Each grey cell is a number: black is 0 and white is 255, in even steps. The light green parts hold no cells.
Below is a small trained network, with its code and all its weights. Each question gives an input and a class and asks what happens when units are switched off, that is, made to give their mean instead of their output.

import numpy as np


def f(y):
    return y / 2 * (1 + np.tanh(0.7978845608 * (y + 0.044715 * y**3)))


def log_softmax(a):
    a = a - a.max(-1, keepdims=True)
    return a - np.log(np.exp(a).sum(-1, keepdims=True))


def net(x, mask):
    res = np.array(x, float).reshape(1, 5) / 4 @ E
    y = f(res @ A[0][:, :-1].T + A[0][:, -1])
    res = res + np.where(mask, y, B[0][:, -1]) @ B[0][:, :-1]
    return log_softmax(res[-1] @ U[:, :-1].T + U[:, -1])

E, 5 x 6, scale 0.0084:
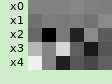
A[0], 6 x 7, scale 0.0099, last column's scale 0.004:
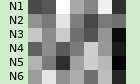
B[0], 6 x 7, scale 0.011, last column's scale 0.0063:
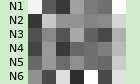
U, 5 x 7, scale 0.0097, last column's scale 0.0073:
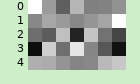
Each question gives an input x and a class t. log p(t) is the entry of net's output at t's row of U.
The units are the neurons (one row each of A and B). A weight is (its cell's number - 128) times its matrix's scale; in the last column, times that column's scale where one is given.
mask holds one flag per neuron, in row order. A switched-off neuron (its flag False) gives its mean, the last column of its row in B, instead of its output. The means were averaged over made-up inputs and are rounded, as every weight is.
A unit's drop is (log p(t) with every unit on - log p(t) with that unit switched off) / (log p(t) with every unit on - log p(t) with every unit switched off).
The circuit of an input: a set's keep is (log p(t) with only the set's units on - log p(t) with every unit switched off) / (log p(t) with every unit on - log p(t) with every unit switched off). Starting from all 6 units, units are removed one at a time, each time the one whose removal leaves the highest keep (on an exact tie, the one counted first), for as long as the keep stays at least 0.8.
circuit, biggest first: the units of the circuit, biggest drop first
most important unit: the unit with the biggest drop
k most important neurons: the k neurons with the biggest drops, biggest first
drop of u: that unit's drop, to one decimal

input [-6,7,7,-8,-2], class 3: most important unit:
N6
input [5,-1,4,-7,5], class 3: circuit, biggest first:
[N1 N5]
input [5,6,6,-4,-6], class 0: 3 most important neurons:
[N1 N6 N2]
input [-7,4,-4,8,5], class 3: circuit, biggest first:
[N3 N2]
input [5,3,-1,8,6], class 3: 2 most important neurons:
[N3 N2]
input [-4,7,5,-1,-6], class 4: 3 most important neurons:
[N6 N1 N3]
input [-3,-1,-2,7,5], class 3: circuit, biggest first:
[N3 N2]
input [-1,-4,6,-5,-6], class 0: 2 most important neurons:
[N1 N6]
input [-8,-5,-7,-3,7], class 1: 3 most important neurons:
[N1 N6 N5]
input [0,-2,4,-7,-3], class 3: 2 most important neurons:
[N6 N4]
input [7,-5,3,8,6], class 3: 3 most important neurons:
[N3 N2 N1]
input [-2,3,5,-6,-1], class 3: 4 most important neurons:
[N6 N4 N1 N5]
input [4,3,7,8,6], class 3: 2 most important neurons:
[N3 N2]
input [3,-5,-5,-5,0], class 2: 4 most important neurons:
[N6 N1 N2 N3]
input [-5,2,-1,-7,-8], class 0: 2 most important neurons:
[N1 N2]
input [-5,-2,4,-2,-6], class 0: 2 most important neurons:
[N1 N6]
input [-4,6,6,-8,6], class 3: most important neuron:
[N5]
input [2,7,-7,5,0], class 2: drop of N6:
1.2
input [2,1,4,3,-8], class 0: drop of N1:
0.9
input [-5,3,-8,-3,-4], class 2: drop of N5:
0.0
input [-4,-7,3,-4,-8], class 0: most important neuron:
[N1]
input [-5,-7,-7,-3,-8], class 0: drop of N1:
1.5
